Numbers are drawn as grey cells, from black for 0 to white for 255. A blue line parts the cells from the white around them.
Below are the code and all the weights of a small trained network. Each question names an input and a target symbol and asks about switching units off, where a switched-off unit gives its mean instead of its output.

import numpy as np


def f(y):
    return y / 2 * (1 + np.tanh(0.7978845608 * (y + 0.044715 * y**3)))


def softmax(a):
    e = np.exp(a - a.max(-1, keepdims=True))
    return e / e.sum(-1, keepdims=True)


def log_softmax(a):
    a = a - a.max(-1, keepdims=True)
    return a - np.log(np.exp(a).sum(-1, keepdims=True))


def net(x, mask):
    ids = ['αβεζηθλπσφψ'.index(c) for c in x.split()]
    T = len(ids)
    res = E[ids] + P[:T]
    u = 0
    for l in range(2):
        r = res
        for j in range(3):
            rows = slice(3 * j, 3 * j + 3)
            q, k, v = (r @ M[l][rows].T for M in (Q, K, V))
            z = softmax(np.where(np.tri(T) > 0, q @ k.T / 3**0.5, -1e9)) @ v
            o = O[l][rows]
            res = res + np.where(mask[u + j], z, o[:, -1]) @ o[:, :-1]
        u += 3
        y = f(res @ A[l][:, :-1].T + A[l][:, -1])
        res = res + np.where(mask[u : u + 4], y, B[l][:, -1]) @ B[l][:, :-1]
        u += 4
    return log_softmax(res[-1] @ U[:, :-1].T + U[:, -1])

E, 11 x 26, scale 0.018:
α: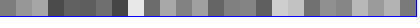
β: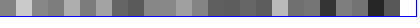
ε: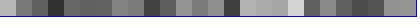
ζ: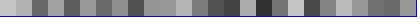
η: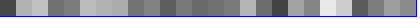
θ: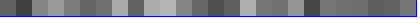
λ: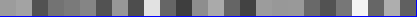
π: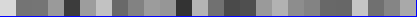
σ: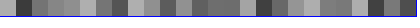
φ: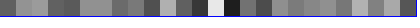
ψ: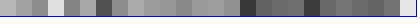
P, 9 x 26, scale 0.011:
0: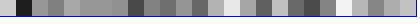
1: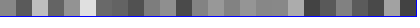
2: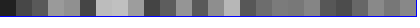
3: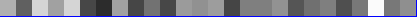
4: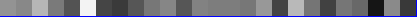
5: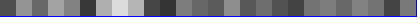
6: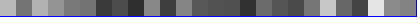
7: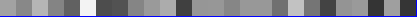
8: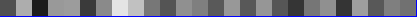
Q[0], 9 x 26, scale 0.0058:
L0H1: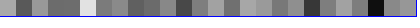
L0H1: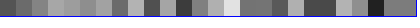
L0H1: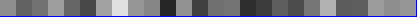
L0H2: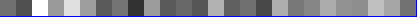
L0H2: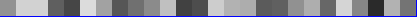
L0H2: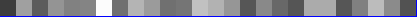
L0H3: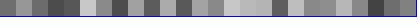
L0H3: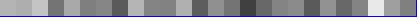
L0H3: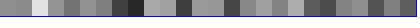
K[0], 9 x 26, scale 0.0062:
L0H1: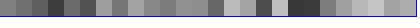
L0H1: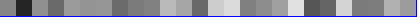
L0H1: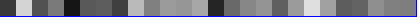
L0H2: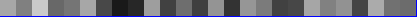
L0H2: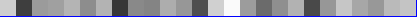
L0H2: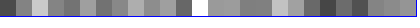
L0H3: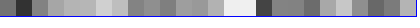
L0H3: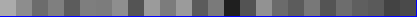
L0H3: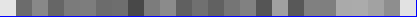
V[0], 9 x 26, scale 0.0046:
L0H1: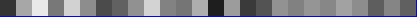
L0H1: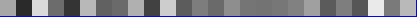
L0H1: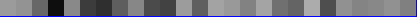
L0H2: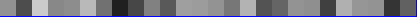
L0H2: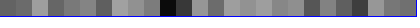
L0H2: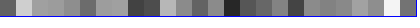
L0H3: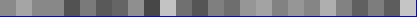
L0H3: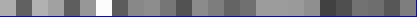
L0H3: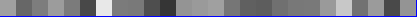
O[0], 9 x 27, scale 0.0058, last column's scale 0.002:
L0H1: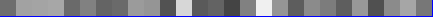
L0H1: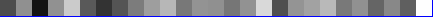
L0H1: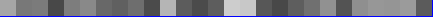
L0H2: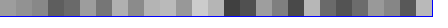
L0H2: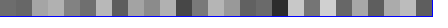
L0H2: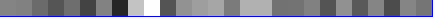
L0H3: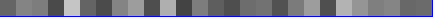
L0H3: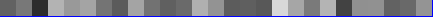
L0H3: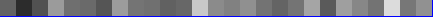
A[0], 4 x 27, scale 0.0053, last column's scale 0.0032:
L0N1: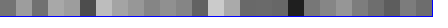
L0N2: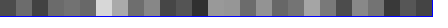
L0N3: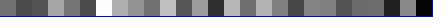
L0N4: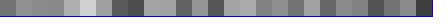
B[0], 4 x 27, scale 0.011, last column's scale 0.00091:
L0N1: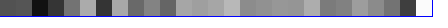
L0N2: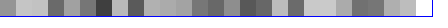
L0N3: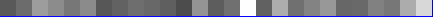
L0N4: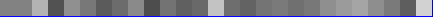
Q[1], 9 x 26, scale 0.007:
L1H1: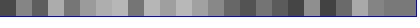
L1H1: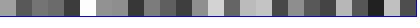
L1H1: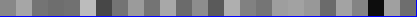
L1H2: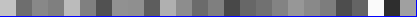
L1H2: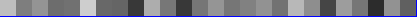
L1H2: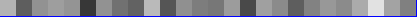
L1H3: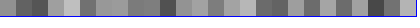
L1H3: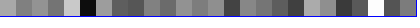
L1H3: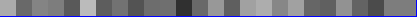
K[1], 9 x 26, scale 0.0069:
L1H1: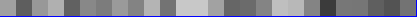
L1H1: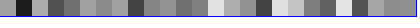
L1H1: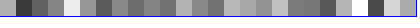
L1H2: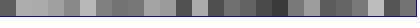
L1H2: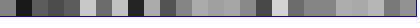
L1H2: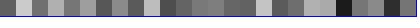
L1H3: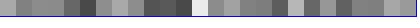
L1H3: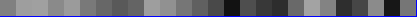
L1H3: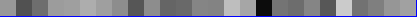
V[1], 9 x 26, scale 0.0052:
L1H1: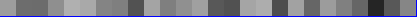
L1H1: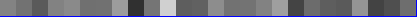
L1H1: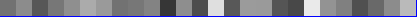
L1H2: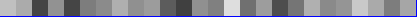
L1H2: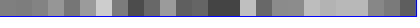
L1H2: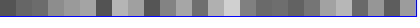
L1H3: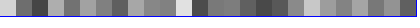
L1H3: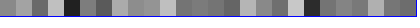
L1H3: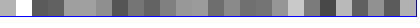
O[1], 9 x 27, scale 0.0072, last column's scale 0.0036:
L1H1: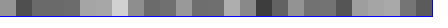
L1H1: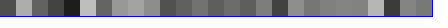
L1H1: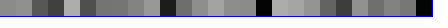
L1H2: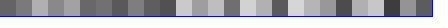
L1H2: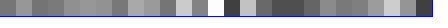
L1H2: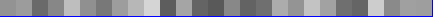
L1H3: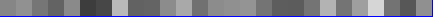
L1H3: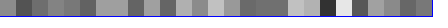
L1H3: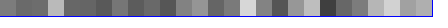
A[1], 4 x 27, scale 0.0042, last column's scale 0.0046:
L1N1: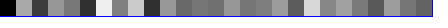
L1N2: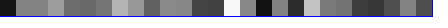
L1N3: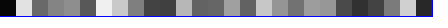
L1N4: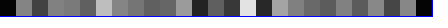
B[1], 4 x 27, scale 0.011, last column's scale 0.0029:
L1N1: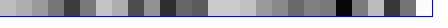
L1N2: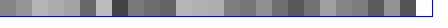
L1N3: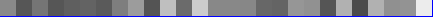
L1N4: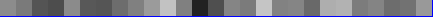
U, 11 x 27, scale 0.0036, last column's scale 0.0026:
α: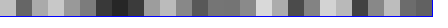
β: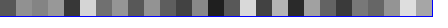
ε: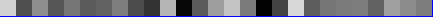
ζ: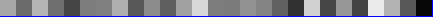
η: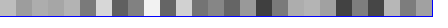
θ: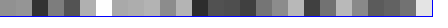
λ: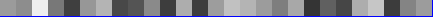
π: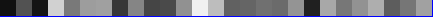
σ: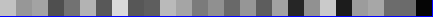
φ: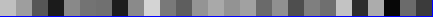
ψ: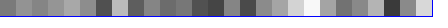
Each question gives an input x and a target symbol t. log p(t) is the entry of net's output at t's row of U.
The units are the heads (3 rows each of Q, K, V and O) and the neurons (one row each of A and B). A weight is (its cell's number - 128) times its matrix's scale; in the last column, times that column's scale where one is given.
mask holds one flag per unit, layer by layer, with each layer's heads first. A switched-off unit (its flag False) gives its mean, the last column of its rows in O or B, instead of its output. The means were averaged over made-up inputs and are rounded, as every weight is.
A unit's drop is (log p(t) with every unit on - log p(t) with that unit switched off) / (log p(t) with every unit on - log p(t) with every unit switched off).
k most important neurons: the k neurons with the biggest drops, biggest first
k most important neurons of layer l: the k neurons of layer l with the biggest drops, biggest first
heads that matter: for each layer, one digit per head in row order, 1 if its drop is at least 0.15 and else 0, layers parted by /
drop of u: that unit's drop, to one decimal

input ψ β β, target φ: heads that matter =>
000 / 100
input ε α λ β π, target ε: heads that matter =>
100 / 000
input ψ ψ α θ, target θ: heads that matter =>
010 / 001
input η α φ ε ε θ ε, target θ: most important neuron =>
[L0N3]
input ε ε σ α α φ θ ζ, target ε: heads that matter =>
100 / 000
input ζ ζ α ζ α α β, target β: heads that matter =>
010 / 001
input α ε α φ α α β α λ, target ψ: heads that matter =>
000 / 010
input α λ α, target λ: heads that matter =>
000 / 000
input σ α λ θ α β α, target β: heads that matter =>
101 / 001
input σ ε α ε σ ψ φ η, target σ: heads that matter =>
010 / 001
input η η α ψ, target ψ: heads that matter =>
010 / 010
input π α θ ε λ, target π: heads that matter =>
001 / 010
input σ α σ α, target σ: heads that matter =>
100 / 001
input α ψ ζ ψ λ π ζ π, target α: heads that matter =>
000 / 100
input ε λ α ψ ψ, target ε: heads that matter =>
100 / 000
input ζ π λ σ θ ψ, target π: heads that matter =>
000 / 000
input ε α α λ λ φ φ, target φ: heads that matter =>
010 / 100
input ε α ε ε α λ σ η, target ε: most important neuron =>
[L0N4]
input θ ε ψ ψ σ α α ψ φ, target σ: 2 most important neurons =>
[L0N2, L0N1]
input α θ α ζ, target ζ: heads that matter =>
010 / 001
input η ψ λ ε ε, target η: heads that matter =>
000 / 110
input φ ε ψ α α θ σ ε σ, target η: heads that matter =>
000 / 100
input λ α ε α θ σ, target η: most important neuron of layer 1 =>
[L1N2]
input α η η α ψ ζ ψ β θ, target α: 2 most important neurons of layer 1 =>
[L1N4, L1N2]
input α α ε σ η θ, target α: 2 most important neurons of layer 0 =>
[L0N3, L0N2]
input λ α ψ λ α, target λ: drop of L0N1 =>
0.0
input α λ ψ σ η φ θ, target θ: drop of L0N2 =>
0.1
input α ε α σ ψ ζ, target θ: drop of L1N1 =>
0.1
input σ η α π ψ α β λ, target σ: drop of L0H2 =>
0.2
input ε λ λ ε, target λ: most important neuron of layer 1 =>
[L1N3]
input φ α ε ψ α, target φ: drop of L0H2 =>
0.3
